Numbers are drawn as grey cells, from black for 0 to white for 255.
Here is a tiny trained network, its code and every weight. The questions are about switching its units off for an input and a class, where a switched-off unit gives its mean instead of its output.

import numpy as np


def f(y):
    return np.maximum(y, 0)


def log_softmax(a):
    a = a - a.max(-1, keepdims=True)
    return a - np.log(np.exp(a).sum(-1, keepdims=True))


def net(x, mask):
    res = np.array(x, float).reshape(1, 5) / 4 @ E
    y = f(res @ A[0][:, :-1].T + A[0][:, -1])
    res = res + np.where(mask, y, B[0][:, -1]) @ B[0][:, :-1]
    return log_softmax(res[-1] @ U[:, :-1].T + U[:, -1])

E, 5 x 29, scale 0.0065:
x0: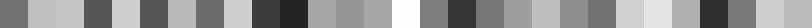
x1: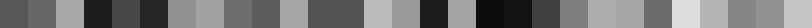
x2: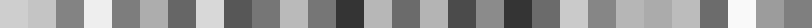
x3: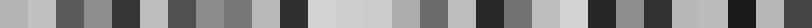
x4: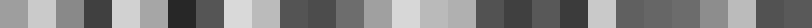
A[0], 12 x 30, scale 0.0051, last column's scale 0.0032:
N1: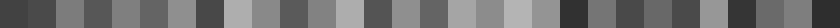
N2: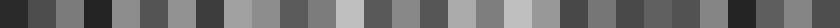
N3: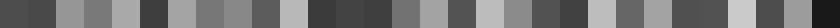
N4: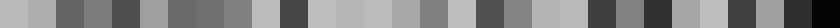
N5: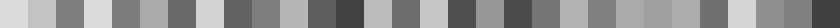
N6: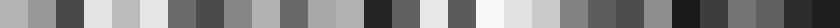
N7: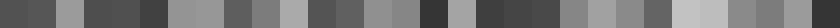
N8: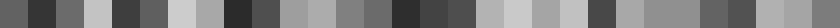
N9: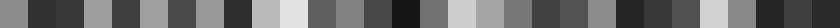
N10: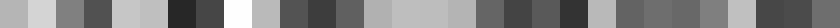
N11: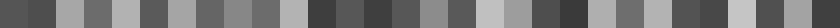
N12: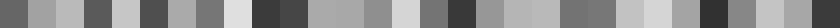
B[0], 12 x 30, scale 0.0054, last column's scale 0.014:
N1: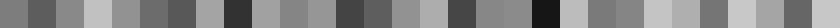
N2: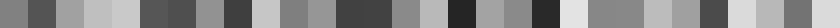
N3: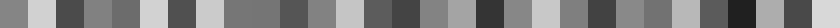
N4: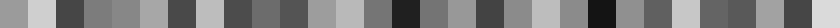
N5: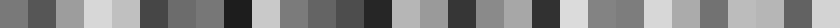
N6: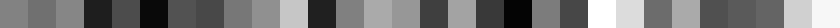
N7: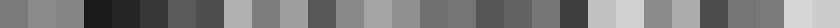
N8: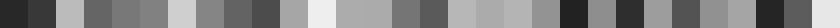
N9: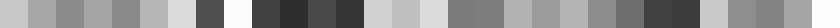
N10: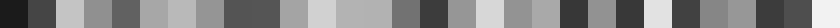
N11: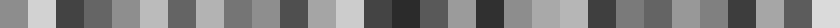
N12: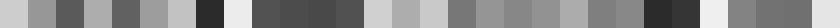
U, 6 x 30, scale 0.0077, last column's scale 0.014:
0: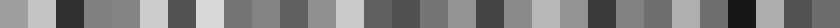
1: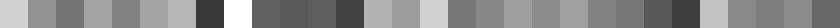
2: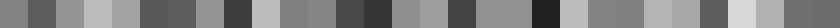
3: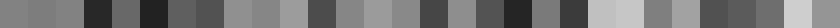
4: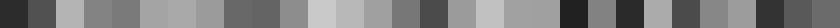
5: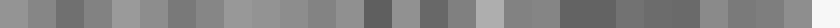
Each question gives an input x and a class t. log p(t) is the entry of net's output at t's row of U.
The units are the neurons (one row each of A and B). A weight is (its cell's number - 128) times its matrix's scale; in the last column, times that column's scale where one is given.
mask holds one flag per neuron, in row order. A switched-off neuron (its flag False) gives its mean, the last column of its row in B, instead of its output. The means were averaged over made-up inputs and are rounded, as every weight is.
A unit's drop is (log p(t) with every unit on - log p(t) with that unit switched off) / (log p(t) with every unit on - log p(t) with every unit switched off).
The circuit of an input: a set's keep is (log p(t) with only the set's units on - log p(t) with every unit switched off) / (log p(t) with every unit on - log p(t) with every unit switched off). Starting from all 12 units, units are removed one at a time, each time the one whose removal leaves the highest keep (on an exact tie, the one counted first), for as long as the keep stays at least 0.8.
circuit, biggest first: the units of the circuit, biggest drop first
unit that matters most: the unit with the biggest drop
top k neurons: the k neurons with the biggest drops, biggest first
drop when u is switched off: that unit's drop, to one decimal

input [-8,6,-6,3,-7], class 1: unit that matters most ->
N9
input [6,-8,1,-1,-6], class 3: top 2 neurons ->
(N6; N9)
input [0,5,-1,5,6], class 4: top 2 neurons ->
(N10; N6)
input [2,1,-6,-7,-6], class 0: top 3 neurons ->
(N3; N11; N10)
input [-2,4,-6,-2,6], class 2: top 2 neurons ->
(N2; N8)
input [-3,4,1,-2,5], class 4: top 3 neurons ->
(N6; N10; N12)
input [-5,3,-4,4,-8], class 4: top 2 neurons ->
(N8; N12)
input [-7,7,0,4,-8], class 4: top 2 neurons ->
(N8; N6)
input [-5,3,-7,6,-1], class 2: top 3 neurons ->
(N2; N1; N3)
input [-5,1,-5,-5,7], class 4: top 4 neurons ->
(N10; N12; N4; N5)
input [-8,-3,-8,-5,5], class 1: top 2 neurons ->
(N9; N5)
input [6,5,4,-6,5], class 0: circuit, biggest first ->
(N3; N11)
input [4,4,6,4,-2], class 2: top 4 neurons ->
(N5; N9; N6; N3)
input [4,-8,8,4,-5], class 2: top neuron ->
(N5)
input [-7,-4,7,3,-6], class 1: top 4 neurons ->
(N9; N2; N1; N10)
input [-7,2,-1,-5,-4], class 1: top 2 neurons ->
(N9; N4)
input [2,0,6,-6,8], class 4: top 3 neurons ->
(N10; N2; N4)
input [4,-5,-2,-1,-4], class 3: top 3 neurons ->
(N6; N9; N10)
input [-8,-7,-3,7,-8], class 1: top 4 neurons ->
(N9; N10; N3; N11)
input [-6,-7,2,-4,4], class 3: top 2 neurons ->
(N6; N12)
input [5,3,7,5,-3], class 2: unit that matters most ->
N5
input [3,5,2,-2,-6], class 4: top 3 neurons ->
(N8; N6; N9)
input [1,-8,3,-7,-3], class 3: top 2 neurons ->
(N6; N4)
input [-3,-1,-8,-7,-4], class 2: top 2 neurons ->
(N2; N1)
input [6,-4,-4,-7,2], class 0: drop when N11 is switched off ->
0.8
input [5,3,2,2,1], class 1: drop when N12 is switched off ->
0.3
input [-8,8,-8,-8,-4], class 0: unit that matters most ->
N3
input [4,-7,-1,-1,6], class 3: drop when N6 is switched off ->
1.7
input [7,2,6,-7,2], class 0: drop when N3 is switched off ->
0.8
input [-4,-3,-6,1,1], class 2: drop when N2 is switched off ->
0.5
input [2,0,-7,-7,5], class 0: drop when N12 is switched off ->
0.0
